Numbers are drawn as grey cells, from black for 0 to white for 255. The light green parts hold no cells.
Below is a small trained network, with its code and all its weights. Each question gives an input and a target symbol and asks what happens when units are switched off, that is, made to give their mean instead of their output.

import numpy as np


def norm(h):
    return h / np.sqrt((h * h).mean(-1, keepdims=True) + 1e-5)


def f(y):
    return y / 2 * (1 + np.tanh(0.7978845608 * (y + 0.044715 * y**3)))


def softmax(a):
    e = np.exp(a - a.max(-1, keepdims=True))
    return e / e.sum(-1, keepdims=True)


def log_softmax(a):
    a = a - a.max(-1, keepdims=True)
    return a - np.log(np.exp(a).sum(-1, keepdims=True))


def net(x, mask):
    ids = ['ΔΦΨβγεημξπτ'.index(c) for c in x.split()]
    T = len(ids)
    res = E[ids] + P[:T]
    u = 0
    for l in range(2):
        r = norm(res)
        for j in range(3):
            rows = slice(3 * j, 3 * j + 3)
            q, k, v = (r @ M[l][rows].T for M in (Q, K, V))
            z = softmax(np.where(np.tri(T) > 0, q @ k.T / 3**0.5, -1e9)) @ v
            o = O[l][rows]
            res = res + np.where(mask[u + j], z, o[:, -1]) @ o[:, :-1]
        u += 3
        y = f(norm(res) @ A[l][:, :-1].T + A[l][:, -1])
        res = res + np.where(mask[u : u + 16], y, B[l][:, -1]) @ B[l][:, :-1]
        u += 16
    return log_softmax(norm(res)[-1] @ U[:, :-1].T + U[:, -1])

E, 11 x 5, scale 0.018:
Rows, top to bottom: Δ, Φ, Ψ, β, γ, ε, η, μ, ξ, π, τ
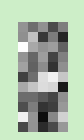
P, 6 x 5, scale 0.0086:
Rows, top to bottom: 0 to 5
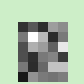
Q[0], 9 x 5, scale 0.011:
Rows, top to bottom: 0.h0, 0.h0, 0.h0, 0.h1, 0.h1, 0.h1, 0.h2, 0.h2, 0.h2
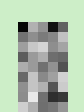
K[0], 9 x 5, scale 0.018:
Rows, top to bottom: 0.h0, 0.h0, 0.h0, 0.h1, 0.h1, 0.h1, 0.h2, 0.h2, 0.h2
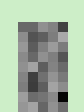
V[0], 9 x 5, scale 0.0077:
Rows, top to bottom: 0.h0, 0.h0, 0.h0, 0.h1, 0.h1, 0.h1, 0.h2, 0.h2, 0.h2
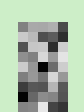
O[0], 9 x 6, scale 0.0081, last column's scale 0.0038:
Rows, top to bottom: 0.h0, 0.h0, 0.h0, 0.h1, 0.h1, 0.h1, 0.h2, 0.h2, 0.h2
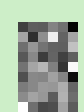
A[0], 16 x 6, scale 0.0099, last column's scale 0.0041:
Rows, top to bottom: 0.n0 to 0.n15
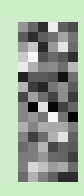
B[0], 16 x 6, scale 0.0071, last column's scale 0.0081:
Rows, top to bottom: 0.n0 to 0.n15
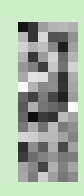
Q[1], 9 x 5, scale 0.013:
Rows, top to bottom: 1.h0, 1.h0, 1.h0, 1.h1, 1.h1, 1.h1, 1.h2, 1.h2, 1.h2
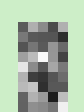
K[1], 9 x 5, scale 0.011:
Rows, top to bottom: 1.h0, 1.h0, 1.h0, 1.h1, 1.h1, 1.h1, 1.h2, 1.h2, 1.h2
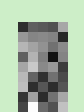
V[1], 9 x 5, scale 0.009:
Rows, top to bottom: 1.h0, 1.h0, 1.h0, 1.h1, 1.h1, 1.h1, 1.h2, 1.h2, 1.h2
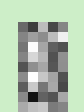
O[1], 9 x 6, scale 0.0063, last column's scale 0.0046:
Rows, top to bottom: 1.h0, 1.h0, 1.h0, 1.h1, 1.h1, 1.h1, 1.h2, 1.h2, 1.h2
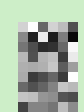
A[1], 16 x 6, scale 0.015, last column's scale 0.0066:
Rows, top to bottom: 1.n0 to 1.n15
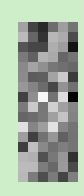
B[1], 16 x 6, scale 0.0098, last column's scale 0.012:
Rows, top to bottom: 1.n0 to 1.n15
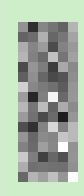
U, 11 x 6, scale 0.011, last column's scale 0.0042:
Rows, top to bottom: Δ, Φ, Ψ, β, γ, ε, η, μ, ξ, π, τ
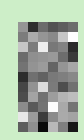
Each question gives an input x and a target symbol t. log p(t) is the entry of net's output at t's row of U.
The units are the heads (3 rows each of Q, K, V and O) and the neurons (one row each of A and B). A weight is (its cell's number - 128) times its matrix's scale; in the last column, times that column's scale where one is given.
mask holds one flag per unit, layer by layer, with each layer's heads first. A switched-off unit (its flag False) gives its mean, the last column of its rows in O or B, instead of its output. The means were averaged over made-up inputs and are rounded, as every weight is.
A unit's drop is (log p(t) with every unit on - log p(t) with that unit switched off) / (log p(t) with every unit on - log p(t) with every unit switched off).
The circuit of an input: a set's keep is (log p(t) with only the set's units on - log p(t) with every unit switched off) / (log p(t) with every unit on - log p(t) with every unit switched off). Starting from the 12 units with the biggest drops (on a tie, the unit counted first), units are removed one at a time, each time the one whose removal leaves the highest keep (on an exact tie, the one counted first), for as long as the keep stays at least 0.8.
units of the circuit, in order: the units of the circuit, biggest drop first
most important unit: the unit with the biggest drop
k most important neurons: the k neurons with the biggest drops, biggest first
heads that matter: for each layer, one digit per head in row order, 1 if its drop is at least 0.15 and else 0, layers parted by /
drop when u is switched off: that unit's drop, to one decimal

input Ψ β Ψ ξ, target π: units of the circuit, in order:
0.h2; 0.n6
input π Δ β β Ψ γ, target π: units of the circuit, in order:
1.h0; 1.n10
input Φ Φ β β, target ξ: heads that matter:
110 / 100
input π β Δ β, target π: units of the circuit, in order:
0.h2; 1.h0
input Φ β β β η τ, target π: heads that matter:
011 / 000
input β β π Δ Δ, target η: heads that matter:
001 / 000
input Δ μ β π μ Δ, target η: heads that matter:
101 / 010
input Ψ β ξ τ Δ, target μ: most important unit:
0.h2
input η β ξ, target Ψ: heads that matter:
011 / 000
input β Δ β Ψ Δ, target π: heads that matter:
001 / 000
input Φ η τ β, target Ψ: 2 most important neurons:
0.n1; 0.n11
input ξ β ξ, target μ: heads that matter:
001 / 110
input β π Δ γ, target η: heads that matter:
010 / 000
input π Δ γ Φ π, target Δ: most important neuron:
0.n9
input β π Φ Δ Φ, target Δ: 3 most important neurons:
1.n2; 1.n15; 1.n9
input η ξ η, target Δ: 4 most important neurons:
0.n9; 1.n9; 0.n14; 1.n15
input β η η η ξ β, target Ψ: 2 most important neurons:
0.n1; 0.n4
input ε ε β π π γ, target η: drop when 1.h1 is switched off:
0.2
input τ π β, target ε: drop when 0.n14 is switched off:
0.1
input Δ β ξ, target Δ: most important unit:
0.h1
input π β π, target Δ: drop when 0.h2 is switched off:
0.9
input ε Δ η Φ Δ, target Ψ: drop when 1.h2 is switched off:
0.1
